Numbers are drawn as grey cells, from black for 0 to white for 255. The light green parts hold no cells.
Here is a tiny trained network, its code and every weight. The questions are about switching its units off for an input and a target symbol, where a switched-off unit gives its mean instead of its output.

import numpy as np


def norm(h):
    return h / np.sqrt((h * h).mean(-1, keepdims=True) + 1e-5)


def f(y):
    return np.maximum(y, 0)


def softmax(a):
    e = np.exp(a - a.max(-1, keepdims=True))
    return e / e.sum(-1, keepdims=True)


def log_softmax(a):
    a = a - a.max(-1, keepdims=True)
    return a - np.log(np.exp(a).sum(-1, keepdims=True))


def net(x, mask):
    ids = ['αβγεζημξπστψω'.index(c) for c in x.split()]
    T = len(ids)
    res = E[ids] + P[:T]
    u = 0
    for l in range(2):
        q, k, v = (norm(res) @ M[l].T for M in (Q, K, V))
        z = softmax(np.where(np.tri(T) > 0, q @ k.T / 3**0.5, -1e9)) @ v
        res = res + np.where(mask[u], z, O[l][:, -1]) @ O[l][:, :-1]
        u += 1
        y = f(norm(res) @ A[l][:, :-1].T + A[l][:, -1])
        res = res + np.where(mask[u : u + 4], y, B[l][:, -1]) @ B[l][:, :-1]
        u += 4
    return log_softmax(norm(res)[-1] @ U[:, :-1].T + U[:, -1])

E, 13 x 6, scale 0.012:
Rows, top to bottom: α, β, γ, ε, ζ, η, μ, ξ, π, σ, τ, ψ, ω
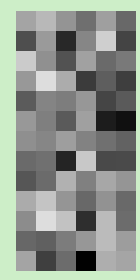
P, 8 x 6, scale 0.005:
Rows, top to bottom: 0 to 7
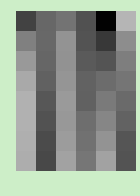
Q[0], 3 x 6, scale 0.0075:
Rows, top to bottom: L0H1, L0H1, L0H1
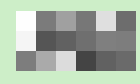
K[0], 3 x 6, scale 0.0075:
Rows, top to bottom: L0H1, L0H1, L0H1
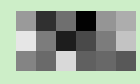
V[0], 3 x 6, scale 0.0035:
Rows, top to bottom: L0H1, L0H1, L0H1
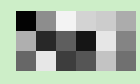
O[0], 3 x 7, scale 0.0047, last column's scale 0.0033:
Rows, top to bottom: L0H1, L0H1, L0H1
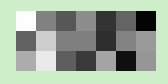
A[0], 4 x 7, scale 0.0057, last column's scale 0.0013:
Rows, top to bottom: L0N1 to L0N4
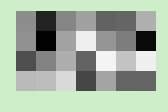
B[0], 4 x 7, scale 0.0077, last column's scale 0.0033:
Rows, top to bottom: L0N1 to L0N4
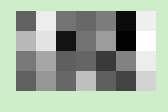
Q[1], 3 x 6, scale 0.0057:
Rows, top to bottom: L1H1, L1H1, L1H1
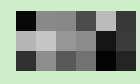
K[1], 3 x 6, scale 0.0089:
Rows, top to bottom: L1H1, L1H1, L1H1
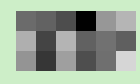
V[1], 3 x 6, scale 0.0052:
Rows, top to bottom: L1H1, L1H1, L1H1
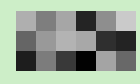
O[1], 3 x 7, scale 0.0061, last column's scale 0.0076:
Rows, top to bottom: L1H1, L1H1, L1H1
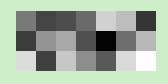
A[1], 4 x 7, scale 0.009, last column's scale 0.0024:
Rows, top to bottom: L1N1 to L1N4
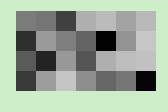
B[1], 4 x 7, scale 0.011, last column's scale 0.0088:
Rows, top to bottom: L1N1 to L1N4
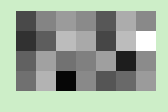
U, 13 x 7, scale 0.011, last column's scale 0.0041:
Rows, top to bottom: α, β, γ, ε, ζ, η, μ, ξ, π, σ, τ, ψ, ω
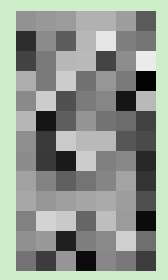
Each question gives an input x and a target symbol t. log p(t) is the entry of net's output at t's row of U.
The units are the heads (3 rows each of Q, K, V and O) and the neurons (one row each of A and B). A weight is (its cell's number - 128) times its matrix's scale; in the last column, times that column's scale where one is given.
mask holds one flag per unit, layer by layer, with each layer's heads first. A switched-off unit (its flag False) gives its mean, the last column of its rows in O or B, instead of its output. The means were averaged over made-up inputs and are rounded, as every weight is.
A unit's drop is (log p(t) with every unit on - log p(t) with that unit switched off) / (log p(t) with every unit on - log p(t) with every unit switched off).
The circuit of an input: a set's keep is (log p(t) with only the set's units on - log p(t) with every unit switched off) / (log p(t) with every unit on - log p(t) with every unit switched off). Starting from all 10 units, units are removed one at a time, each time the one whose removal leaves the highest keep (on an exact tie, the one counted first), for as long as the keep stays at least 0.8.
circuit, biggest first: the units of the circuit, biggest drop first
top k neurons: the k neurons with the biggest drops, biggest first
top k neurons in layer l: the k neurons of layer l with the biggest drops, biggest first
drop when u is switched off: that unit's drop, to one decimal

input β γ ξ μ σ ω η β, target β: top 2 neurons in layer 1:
(L1N3 L1N1)
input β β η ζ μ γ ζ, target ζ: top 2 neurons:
(L0N2 L0N1)
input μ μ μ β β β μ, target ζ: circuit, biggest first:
(L0H1 L0N2 L1N2)
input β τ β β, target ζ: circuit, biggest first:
(L1N2)
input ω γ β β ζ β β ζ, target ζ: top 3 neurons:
(L1N2 L0N1 L0N2)
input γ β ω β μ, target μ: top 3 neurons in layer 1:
(L1N2 L1N3 L1N4)
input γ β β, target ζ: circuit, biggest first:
(L0H1 L1N2)
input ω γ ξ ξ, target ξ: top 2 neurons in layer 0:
(L0N2 L0N4)
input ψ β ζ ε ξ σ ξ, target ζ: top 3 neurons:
(L0N2 L0N1 L0N3)
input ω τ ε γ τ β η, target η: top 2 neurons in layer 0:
(L0N2 L0N4)
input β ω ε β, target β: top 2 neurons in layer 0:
(L0N2 L0N1)
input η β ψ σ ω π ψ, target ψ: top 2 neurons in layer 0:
(L0N1 L0N3)
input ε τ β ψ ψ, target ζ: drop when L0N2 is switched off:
0.9
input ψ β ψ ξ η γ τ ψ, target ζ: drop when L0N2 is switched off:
0.8
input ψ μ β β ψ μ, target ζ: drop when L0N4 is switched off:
0.1
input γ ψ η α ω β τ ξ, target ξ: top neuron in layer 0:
(L0N4)
